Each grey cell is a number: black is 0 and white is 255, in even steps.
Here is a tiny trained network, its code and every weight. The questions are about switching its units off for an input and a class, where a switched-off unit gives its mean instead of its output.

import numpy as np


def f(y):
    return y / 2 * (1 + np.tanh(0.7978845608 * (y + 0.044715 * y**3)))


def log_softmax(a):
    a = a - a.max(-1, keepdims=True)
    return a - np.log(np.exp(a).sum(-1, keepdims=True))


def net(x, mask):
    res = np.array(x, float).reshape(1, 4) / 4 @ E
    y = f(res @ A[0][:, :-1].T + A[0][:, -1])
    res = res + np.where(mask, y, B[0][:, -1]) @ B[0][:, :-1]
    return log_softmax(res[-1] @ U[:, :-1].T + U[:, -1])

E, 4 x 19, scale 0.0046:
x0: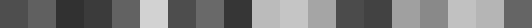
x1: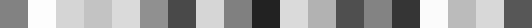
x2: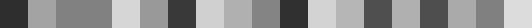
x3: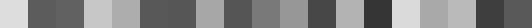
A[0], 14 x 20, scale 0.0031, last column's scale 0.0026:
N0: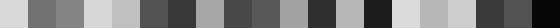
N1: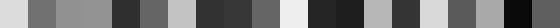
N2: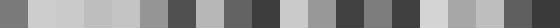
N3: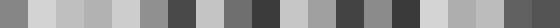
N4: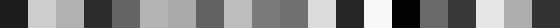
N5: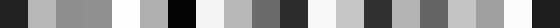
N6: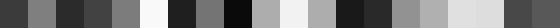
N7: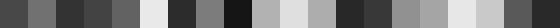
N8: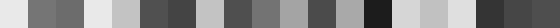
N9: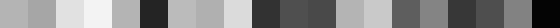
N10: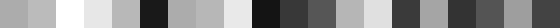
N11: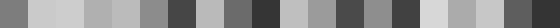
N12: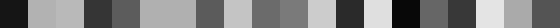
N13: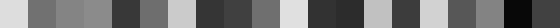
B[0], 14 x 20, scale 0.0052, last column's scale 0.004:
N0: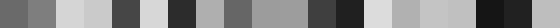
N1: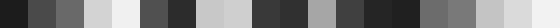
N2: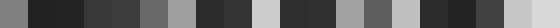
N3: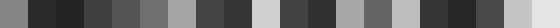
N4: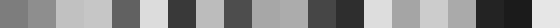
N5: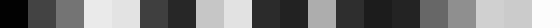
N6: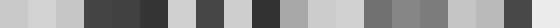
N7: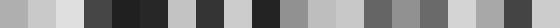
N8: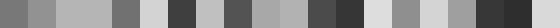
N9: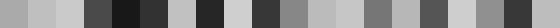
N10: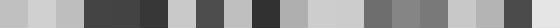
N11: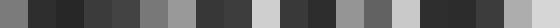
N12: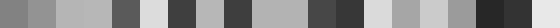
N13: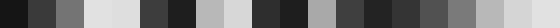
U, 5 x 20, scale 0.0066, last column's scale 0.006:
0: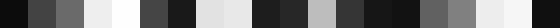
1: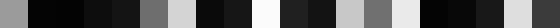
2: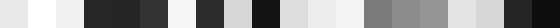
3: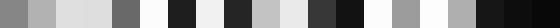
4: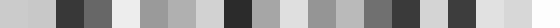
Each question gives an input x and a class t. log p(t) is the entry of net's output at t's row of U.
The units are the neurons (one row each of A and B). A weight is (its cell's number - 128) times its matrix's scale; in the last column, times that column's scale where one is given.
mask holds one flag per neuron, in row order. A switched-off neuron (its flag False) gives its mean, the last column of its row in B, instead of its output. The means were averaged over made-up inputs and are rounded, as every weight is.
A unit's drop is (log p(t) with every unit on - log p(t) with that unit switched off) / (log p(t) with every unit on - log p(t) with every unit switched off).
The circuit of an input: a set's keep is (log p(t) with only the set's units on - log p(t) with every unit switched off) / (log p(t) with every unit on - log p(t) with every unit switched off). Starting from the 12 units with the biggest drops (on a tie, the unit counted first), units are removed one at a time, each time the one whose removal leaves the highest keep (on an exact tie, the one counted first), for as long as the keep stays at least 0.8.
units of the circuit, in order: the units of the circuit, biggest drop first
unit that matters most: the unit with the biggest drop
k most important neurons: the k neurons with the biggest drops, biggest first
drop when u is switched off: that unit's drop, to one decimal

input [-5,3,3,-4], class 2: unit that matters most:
N10
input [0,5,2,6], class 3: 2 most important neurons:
[N8, N0]
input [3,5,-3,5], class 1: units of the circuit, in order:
[N2, N3]
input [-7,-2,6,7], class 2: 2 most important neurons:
[N10, N9]
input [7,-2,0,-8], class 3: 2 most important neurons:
[N4, N12]
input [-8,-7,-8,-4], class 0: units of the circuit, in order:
[N13, N1]
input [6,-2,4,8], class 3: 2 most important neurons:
[N8, N0]
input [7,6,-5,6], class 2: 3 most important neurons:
[N6, N7, N5]
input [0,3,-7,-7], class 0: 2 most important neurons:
[N1, N13]
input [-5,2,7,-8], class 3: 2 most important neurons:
[N4, N12]
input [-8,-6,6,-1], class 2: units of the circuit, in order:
[N10, N9]
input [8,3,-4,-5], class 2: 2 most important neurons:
[N6, N7]
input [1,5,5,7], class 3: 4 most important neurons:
[N8, N0, N1, N13]
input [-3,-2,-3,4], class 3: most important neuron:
[N5]
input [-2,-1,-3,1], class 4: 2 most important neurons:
[N5, N7]
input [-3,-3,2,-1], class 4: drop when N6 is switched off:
0.3
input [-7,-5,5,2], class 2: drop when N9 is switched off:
0.1
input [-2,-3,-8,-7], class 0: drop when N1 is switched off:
0.6
